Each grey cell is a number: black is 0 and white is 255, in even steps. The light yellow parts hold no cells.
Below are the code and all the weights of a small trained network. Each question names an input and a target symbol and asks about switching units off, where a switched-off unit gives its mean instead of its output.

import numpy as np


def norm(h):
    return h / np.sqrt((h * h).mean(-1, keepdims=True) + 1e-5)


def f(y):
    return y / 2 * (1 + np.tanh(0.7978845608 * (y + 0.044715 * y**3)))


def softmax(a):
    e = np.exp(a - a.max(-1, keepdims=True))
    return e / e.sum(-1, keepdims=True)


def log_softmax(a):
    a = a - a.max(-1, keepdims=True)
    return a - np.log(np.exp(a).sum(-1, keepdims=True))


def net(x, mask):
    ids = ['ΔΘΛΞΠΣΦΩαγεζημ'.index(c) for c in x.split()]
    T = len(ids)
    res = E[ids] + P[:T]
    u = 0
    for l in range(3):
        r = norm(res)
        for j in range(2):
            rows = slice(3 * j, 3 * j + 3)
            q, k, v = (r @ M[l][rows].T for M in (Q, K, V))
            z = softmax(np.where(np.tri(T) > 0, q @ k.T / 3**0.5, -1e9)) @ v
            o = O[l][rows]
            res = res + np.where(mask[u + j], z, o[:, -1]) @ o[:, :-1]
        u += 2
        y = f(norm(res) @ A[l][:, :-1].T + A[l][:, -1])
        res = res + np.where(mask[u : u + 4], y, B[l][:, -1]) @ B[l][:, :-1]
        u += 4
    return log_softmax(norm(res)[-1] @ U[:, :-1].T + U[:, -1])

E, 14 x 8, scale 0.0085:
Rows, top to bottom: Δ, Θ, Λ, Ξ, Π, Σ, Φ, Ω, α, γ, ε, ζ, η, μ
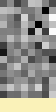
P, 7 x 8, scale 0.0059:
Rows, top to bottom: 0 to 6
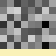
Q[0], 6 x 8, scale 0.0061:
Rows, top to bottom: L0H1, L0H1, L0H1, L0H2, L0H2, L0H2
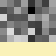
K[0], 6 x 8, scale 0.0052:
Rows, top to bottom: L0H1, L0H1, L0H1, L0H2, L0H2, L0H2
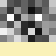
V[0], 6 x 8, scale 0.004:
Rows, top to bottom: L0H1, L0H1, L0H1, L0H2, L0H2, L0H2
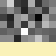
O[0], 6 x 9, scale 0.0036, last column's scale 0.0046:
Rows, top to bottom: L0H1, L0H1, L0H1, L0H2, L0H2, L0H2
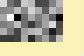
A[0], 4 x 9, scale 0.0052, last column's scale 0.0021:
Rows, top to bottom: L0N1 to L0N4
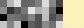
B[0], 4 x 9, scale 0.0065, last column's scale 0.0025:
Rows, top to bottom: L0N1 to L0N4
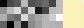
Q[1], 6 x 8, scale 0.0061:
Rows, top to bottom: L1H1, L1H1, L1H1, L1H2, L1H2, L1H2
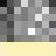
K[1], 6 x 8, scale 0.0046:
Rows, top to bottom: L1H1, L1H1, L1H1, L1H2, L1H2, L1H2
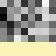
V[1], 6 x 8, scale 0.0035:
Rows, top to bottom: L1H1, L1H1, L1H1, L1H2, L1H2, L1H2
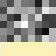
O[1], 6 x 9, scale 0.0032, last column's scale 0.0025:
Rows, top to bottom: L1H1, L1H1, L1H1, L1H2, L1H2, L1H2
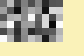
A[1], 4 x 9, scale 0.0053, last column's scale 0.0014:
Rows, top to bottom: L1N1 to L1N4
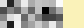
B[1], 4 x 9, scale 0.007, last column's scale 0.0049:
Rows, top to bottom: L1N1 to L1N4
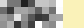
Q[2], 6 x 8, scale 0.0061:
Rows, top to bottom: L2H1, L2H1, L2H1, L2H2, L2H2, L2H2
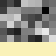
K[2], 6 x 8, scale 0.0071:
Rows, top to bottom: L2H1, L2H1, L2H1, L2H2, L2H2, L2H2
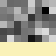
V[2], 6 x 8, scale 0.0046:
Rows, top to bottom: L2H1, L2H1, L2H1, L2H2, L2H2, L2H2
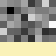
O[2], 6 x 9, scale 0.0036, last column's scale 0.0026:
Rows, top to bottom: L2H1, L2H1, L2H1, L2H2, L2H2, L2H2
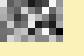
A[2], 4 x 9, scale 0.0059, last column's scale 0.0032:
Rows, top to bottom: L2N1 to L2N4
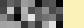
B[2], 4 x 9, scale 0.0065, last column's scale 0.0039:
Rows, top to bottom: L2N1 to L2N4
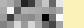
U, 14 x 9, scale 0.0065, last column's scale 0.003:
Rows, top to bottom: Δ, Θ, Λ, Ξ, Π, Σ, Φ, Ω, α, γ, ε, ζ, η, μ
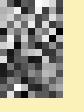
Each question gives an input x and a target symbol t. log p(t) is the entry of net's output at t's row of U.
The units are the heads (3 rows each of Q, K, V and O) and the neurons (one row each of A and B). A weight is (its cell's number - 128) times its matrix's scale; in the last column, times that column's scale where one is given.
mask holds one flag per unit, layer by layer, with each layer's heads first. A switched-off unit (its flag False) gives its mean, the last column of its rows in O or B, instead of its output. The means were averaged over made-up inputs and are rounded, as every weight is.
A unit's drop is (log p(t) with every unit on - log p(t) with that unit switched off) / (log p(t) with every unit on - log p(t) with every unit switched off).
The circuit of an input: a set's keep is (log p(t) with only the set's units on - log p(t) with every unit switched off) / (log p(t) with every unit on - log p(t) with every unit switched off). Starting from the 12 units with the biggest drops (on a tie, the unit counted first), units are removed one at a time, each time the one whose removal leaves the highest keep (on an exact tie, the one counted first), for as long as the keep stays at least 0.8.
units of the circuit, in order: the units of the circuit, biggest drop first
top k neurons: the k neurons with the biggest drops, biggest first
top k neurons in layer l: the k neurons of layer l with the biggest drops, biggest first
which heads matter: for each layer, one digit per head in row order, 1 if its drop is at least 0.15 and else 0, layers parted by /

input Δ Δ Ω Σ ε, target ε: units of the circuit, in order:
(L0N4; L0N1)
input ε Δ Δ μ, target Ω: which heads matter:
00 / 00 / 10
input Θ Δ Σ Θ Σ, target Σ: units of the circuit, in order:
(L0N1; L2N2)
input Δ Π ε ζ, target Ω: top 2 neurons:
(L0N2; L1N2)
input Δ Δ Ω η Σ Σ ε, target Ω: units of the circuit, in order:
(L1N2)
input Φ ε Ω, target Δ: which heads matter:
00 / 01 / 00
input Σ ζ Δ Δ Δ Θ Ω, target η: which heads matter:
11 / 00 / 00
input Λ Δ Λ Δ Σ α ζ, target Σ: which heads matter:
10 / 10 / 00
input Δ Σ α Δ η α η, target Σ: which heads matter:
10 / 00 / 00
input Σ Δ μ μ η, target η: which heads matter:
01 / 00 / 00
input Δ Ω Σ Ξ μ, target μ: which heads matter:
11 / 00 / 00
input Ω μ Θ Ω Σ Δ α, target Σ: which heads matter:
00 / 01 / 00
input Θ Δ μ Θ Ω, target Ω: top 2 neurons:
(L0N3; L0N1)
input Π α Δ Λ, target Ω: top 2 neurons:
(L2N3; L0N3)
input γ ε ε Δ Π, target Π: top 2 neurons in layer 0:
(L0N3; L0N1)
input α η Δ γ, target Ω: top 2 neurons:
(L0N2; L1N4)
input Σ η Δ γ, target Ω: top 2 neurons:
(L0N2; L0N4)
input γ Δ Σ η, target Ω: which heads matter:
00 / 10 / 00
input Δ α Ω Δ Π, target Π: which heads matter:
10 / 00 / 00
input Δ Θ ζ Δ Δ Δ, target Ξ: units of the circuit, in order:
(L0N2)
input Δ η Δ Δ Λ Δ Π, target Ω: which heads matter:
01 / 00 / 10
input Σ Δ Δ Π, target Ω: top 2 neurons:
(L1N2; L0N2)
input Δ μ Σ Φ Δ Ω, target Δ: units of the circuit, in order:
(L0N3; L1N4)
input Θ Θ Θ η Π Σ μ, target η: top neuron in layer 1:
(L1N4)
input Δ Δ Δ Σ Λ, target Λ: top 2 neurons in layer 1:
(L1N4; L1N2)
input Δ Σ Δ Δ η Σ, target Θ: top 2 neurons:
(L0N2; L0N3)
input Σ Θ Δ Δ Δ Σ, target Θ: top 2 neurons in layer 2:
(L2N4; L2N2)
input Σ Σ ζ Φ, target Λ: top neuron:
(L0N3)
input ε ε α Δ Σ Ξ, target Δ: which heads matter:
01 / 00 / 00
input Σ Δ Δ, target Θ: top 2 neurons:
(L0N2; L1N3)
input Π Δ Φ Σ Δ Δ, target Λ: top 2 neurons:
(L0N2; L2N1)
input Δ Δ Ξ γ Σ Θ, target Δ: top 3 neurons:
(L1N4; L0N4; L0N2)
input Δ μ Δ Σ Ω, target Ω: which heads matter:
00 / 00 / 00
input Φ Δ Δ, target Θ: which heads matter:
01 / 00 / 00
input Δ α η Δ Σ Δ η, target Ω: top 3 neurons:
(L0N2; L1N2; L1N4)
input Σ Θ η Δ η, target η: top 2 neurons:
(L0N3; L0N1)
